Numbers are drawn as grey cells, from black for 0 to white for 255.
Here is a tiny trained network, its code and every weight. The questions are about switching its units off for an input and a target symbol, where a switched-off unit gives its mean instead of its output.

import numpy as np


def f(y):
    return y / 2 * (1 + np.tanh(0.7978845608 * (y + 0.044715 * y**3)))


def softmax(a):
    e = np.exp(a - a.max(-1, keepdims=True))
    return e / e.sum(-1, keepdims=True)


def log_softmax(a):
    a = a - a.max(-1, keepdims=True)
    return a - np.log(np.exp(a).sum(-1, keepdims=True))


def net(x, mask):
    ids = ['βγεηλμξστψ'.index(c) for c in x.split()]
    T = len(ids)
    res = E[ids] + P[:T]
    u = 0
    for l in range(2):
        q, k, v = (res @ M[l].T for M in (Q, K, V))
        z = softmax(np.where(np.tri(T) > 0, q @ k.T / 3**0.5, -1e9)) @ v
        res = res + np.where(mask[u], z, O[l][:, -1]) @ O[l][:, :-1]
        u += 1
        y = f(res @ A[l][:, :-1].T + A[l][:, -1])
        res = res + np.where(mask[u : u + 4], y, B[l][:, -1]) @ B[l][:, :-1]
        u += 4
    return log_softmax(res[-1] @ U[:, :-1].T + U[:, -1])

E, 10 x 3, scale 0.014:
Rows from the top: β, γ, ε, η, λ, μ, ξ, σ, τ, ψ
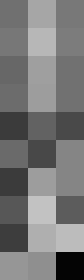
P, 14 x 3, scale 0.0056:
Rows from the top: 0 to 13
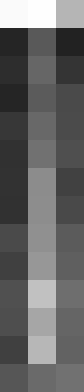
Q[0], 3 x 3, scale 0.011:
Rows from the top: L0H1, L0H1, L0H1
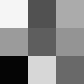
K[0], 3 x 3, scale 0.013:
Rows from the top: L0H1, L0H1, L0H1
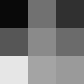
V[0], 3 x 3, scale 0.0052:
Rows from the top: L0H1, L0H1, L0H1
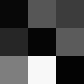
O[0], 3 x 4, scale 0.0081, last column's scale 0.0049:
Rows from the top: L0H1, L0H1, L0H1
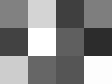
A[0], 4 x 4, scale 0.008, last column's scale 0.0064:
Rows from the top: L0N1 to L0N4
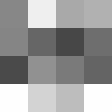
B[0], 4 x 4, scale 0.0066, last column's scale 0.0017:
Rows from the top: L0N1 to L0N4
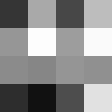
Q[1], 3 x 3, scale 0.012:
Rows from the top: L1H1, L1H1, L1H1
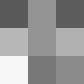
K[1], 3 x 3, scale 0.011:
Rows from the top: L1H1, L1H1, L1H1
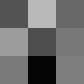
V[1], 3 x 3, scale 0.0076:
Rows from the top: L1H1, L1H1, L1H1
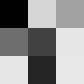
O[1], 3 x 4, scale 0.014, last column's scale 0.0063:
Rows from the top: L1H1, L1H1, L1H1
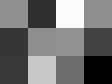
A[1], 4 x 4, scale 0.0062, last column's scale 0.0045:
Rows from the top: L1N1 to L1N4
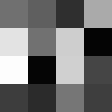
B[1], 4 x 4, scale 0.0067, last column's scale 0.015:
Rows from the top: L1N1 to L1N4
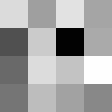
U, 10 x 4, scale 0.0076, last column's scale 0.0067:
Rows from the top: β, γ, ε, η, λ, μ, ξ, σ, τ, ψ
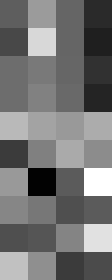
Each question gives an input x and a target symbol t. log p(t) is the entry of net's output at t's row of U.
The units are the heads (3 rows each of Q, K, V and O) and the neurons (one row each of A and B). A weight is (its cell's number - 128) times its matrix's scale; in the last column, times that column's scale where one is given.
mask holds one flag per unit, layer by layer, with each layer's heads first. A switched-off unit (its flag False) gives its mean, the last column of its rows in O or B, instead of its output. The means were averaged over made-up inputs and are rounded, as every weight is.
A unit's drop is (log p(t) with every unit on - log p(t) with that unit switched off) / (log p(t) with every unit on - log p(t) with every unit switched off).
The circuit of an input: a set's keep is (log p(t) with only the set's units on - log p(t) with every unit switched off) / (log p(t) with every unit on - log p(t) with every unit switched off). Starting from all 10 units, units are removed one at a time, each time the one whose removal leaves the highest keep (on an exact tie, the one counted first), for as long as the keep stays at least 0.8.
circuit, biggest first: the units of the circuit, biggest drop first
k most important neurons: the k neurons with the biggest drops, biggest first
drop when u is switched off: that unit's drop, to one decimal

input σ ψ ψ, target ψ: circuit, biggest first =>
L1H1; L0H1
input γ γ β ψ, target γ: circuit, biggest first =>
L0H1; L1H1
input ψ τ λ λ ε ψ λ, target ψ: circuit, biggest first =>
L1H1; L0H1; L1N3
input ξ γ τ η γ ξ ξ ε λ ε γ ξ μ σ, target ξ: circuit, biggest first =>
L1N3; L1N2
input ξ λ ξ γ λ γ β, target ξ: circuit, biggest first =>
L1N3; L1N2; L0N4
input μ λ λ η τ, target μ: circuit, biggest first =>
L0H1; L1H1
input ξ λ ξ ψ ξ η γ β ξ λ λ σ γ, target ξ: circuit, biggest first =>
L1N3; L0N4; L1N2
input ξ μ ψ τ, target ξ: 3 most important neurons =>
L1N3; L0N2; L1N2
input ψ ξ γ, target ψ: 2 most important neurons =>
L1N3; L0N4
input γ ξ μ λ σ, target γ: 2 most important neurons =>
L0N1; L0N4
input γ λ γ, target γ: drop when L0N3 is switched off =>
0.0
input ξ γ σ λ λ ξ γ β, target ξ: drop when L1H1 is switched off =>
0.1
